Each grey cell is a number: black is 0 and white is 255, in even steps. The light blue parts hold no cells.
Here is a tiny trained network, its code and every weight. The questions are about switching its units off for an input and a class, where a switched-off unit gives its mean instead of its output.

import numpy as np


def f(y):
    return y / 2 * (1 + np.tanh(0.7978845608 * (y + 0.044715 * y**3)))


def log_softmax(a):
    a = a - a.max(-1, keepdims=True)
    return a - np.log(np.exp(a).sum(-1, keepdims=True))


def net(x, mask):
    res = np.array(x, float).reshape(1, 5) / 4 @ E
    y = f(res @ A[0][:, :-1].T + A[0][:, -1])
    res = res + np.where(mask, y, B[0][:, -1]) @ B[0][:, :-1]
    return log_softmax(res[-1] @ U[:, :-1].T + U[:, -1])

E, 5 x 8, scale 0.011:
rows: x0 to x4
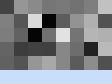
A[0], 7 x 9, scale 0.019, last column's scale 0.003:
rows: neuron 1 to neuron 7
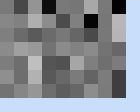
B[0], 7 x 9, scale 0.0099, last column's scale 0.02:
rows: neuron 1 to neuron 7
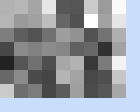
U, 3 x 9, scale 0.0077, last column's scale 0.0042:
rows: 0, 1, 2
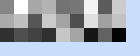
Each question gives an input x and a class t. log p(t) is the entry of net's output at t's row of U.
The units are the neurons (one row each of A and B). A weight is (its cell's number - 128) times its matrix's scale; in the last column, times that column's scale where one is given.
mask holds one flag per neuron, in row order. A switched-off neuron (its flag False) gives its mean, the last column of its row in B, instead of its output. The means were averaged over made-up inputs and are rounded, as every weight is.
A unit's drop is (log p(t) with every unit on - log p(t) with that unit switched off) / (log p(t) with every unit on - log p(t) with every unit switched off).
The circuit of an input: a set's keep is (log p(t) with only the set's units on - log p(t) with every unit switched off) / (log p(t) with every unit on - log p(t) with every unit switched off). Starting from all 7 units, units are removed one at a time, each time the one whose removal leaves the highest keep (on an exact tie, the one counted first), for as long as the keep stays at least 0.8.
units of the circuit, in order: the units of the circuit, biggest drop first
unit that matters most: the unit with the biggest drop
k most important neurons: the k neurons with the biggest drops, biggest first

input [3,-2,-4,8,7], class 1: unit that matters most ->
neuron 2
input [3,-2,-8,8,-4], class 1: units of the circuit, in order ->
neuron 2; neuron 3
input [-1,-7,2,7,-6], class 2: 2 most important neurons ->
neuron 1; neuron 3
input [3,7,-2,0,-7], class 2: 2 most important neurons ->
neuron 5; neuron 6
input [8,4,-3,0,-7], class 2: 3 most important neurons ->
neuron 5; neuron 6; neuron 7
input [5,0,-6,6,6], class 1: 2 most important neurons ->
neuron 2; neuron 3
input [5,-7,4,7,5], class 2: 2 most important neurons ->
neuron 1; neuron 2
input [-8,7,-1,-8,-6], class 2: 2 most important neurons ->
neuron 5; neuron 2
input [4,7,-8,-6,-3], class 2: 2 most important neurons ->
neuron 5; neuron 6
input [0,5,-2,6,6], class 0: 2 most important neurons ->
neuron 1; neuron 2
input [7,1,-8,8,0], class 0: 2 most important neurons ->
neuron 2; neuron 7
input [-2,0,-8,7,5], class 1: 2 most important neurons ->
neuron 2; neuron 3
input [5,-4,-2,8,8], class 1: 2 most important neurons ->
neuron 2; neuron 5
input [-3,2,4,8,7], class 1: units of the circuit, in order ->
neuron 5
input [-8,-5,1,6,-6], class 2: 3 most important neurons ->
neuron 1; neuron 3; neuron 2
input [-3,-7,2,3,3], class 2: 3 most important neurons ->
neuron 1; neuron 2; neuron 3
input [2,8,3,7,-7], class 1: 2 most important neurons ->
neuron 1; neuron 3
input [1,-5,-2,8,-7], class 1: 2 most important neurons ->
neuron 2; neuron 5
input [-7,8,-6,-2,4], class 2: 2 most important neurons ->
neuron 5; neuron 6
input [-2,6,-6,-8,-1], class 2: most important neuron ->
neuron 5
